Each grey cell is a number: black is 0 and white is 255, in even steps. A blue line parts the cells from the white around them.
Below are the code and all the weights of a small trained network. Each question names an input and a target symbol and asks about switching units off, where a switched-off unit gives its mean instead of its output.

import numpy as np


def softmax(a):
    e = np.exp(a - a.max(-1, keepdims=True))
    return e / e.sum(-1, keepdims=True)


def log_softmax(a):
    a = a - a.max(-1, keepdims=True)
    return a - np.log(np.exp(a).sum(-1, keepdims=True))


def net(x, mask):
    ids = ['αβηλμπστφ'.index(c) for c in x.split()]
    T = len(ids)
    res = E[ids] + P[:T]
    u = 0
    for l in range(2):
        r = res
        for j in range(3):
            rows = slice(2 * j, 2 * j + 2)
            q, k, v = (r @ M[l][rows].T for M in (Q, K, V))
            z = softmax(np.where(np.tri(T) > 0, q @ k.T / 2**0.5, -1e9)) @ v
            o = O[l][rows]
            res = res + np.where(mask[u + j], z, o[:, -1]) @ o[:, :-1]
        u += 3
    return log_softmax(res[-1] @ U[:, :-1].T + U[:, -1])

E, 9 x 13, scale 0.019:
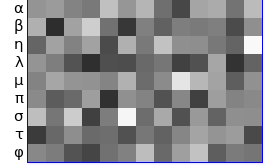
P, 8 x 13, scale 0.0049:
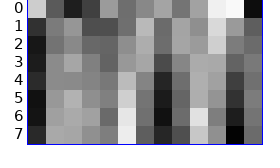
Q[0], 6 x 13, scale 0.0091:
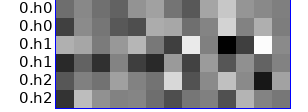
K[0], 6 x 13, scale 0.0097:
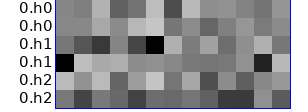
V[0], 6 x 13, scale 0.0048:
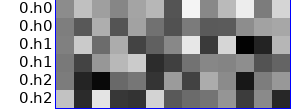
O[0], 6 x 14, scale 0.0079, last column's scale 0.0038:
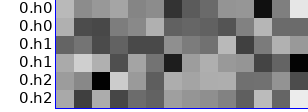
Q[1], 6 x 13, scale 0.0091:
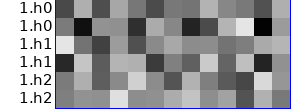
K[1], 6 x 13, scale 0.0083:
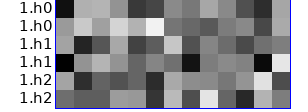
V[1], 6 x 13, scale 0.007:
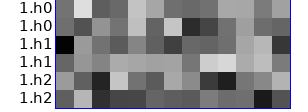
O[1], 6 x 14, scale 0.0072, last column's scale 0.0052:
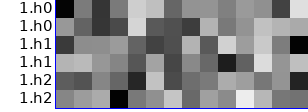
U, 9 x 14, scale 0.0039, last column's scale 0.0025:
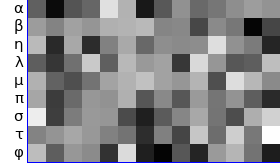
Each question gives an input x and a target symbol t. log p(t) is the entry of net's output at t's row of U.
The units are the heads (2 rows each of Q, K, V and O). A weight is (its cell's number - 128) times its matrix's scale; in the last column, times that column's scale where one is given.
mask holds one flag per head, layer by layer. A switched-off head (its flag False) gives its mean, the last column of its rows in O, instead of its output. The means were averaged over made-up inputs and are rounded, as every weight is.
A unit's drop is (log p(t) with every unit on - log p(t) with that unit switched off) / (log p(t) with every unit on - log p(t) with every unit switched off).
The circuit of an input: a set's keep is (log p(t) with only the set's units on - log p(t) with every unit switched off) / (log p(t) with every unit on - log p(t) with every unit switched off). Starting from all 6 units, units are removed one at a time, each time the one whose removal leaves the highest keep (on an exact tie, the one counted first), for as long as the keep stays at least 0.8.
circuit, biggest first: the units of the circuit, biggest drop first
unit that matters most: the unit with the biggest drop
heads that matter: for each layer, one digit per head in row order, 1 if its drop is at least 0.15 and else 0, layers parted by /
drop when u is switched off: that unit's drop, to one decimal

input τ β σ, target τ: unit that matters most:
1.h1
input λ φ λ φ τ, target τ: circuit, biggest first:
[1.h1 0.h1]
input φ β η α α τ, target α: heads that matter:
000 / 100
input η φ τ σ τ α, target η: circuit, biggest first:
[0.h2 0.h0 1.h2]
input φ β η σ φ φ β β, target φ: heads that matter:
001 / 010
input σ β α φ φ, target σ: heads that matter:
001 / 101
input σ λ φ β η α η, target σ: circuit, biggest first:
[0.h2 1.h0 1.h2 1.h1]
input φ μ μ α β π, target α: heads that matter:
001 / 100
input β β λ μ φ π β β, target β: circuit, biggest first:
[1.h2 0.h0 1.h0]
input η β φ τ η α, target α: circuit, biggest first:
[1.h0 0.h2]
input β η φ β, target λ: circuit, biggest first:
[1.h0 0.h1 0.h2]
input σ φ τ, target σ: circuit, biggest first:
[1.h0 0.h2 1.h2]
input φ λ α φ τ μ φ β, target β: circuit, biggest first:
[0.h0 1.h2 1.h0]
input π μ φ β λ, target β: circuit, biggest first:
[1.h2 0.h0 1.h0]
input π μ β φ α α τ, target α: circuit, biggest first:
[1.h0]
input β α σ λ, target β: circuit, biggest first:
[0.h1 1.h2 1.h0]
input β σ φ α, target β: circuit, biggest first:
[0.h1 1.h2 1.h0 0.h2]
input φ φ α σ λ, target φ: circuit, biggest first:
[0.h2 1.h1]
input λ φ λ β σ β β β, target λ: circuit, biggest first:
[1.h1 0.h2 1.h0 0.h1]
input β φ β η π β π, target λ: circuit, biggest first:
[1.h0 0.h1 1.h1]
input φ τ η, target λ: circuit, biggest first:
[1.h0 0.h2]
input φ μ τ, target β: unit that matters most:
1.h2
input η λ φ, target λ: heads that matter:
010 / 100
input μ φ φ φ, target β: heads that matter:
110 / 101
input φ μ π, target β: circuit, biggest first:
[1.h2 1.h0 0.h0]
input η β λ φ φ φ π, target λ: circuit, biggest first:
[1.h0 1.h1 0.h2]
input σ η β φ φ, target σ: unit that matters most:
1.h0
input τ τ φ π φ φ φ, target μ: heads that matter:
101 / 000
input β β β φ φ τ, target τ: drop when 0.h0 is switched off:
0.2
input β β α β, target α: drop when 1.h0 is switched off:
0.8
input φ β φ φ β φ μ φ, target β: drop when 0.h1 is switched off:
0.1
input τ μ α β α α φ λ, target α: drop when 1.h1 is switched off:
0.0
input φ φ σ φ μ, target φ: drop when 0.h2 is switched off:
0.6
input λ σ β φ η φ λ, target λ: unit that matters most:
1.h1
